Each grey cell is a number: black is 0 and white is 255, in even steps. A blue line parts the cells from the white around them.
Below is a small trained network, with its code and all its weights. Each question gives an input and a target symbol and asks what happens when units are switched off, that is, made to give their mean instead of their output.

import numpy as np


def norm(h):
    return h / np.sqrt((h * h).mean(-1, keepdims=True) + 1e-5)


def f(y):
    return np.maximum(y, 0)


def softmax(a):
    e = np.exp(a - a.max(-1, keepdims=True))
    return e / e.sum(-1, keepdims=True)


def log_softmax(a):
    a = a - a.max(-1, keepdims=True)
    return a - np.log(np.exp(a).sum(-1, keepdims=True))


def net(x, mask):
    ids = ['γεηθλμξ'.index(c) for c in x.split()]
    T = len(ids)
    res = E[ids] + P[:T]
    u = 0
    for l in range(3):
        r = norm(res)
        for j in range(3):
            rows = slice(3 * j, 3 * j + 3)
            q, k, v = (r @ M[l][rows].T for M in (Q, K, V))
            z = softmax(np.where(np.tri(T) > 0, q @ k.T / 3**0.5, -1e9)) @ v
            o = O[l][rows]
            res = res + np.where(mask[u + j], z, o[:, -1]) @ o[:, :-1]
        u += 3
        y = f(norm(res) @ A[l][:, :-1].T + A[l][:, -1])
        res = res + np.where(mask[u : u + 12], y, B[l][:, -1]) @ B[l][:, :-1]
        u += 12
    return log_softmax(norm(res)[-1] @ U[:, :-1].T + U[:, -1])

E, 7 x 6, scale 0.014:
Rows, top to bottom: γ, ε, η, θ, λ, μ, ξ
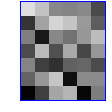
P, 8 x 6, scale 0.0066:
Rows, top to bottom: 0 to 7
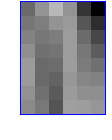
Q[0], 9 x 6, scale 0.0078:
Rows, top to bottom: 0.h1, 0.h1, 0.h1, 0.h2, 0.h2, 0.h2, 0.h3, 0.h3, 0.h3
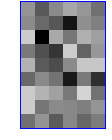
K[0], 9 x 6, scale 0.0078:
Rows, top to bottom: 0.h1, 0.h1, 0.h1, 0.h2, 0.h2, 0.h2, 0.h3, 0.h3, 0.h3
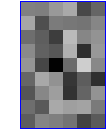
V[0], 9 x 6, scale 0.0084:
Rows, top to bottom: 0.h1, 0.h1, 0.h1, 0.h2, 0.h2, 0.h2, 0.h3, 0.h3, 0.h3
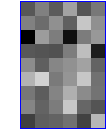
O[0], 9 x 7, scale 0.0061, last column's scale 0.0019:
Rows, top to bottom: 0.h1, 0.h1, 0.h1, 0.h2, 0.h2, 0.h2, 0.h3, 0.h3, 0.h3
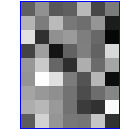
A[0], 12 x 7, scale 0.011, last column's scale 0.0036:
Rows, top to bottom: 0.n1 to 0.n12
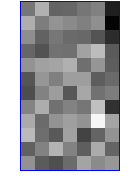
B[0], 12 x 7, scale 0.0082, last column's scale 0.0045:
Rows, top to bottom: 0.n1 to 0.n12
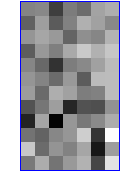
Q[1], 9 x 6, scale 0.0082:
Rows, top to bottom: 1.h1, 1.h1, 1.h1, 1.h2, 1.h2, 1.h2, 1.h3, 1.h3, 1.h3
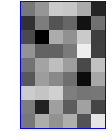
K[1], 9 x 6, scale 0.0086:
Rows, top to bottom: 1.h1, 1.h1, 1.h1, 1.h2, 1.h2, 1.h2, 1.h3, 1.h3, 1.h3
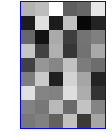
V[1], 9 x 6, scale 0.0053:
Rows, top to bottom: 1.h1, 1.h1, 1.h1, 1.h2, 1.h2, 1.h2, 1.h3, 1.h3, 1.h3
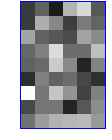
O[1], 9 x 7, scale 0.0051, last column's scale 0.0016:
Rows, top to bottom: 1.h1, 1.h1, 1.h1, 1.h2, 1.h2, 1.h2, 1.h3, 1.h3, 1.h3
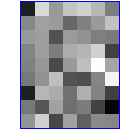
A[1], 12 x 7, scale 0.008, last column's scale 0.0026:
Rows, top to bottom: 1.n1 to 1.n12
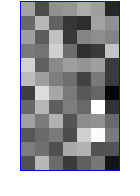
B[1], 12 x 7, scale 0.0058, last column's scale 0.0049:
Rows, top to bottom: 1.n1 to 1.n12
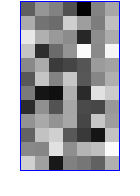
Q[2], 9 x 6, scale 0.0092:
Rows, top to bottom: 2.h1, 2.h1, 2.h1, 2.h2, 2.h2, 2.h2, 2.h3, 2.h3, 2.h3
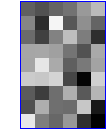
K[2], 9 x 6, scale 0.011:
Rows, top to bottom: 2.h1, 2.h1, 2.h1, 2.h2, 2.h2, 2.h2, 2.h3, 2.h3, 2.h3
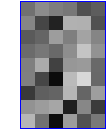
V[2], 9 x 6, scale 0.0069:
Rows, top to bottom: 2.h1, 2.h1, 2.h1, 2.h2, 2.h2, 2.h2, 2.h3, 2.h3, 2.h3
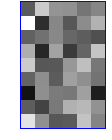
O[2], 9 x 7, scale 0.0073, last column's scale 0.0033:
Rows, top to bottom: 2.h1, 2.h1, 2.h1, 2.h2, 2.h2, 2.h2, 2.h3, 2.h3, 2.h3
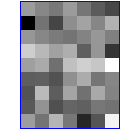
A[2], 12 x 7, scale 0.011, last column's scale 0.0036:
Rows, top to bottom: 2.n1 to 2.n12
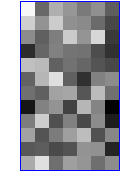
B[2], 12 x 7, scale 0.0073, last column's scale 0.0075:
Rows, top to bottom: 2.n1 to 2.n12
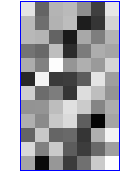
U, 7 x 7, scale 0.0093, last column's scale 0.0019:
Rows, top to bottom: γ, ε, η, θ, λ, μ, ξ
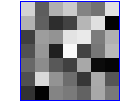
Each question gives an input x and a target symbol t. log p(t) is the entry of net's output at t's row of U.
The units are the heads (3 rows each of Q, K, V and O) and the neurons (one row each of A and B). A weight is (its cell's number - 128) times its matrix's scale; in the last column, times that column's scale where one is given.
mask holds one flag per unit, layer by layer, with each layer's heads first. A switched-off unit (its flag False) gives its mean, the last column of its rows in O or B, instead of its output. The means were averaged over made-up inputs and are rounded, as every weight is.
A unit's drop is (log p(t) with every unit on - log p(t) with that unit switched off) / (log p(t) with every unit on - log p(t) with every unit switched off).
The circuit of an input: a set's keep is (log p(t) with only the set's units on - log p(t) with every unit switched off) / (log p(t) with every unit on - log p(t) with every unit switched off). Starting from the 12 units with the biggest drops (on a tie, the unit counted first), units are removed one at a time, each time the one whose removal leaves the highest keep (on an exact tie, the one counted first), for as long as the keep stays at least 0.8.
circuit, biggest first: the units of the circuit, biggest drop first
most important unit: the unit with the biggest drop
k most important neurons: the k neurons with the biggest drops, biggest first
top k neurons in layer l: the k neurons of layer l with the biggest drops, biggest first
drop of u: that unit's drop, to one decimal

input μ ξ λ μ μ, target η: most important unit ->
0.h3
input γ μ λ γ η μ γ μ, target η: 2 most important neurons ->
[0.n9; 0.n4]
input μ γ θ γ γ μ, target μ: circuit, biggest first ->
[2.n6; 1.n10]
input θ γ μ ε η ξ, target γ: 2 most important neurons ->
[1.n4; 1.n7]
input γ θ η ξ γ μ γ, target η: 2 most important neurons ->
[1.n4; 2.n8]
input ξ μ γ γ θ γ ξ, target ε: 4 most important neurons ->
[2.n7; 2.n3; 1.n4; 1.n10]
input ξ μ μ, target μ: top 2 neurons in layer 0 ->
[0.n10; 0.n4]
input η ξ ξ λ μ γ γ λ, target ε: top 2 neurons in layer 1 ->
[1.n11; 1.n7]
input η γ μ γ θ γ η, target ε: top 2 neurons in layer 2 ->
[2.n12; 2.n3]
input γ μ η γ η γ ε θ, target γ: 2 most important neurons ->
[0.n10; 1.n7]
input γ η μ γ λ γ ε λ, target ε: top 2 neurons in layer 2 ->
[2.n12; 2.n1]
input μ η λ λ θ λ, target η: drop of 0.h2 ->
0.9
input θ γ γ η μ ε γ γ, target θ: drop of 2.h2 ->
0.0
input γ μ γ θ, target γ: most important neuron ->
[0.n10]
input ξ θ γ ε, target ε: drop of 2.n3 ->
0.1
